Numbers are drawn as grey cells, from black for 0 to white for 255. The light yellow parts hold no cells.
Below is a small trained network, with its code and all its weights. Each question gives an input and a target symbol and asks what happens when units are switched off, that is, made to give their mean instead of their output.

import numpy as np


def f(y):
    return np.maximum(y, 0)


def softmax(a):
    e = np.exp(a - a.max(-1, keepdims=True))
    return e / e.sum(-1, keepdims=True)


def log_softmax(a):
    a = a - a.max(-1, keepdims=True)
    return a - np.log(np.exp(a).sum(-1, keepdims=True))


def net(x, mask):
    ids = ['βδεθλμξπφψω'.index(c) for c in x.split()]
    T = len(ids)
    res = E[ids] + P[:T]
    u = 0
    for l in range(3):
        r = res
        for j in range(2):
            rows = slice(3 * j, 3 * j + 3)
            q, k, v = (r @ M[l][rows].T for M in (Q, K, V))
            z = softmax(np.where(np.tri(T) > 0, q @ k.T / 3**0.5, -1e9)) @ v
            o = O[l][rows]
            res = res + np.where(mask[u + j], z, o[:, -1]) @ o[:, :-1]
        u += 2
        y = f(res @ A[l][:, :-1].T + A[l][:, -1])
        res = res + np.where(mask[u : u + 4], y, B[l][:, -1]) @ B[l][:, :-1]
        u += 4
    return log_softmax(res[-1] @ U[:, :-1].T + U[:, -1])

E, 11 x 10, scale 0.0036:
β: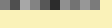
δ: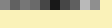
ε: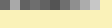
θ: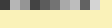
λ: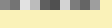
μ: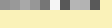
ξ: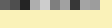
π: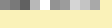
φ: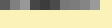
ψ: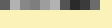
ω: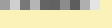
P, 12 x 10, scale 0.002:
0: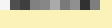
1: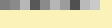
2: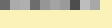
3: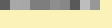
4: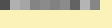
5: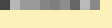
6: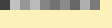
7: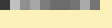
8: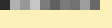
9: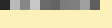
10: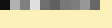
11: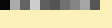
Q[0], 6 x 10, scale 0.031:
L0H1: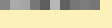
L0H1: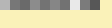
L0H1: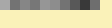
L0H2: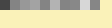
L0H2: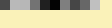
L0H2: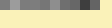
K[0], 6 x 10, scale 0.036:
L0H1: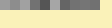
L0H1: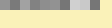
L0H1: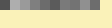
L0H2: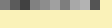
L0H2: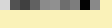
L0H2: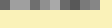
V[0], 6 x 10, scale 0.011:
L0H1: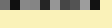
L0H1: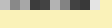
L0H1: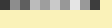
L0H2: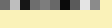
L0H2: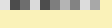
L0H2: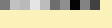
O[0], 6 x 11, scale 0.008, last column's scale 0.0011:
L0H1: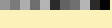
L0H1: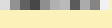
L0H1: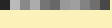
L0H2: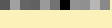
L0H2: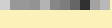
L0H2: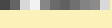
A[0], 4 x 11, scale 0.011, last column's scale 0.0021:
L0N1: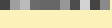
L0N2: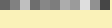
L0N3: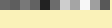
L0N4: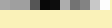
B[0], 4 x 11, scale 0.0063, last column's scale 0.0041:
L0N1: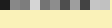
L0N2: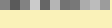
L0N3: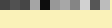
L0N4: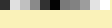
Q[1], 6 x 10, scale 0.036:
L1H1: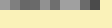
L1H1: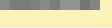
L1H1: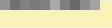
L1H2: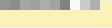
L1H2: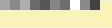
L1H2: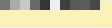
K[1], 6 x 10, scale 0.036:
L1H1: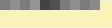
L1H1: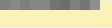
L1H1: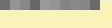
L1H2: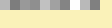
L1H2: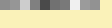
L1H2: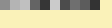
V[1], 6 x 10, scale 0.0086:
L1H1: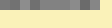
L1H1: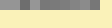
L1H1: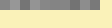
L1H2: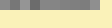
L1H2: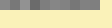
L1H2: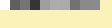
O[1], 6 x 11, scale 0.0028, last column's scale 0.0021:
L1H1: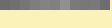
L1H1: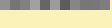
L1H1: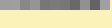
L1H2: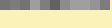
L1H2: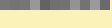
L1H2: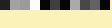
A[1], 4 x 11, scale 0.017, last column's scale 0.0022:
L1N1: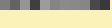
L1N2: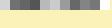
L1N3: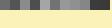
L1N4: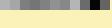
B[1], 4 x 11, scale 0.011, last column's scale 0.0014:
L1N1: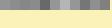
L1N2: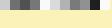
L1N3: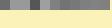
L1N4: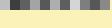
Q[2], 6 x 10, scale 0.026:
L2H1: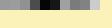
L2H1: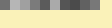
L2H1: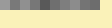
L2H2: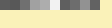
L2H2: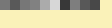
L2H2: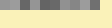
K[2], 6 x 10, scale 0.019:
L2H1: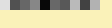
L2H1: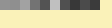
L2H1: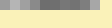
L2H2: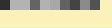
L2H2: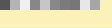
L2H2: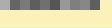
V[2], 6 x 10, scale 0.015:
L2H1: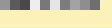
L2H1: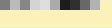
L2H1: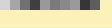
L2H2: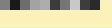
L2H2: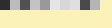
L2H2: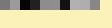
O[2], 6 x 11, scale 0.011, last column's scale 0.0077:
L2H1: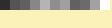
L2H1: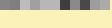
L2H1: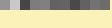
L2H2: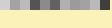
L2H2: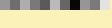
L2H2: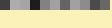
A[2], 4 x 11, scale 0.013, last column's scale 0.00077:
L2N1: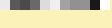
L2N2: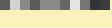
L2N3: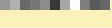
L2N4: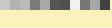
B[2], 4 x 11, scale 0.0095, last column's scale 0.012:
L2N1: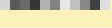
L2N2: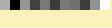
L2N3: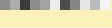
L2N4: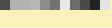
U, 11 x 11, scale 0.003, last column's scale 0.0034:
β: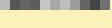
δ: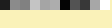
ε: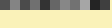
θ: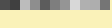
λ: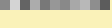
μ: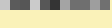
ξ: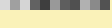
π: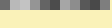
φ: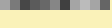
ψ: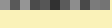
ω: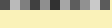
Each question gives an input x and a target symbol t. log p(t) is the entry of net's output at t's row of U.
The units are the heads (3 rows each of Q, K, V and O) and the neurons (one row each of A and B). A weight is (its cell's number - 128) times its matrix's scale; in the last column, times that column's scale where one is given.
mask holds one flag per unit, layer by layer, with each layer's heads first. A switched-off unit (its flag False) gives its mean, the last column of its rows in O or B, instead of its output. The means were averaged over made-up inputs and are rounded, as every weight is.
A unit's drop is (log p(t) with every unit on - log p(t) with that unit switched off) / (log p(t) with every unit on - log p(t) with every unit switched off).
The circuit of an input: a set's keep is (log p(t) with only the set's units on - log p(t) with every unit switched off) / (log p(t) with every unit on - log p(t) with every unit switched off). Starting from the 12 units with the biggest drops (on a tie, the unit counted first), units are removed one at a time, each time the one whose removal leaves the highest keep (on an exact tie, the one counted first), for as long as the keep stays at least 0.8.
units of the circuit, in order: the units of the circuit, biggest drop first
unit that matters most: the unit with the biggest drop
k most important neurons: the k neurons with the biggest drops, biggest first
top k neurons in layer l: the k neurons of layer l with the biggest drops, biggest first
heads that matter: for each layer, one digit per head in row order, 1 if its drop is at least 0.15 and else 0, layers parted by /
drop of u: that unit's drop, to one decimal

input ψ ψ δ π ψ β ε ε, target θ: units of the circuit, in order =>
[L0H2; L2H1; L0N3; L0N1]
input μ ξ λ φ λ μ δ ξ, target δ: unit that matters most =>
L0N4
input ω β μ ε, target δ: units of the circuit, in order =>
[L2H2; L0H2; L0H1; L2H1]
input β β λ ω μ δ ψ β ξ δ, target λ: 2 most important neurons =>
[L2N3; L2N4]
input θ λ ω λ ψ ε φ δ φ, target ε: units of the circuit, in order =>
[L2H1; L0H2; L2H2; L0N3]
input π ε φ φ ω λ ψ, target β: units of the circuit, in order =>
[L0N4; L2N1; L1N2; L1H2]
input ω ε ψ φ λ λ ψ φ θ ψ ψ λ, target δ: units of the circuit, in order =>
[L2H2; L0H1; L2N1]
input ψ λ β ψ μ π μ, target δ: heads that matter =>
10 / 00 / 10
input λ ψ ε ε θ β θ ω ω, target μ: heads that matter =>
01 / 00 / 01
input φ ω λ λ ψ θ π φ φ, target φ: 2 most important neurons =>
[L2N3; L2N2]
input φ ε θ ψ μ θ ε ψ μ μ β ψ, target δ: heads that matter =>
00 / 00 / 10
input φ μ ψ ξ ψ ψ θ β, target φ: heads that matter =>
11 / 00 / 11
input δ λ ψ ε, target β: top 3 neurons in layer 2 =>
[L2N2; L2N4; L2N3]
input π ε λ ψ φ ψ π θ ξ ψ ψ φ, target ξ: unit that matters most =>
L0H1
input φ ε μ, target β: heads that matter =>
00 / 00 / 00
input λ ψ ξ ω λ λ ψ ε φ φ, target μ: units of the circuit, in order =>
[L2H2; L0H2]
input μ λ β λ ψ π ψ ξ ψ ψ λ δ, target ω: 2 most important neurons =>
[L1N4; L0N4]
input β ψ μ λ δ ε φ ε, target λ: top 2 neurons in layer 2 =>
[L2N3; L2N4]
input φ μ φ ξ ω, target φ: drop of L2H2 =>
0.5
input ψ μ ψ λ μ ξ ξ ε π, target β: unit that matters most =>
L1H2
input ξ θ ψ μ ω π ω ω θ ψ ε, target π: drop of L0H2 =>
0.2
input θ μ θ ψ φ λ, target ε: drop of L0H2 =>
0.5
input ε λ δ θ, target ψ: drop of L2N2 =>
0.6
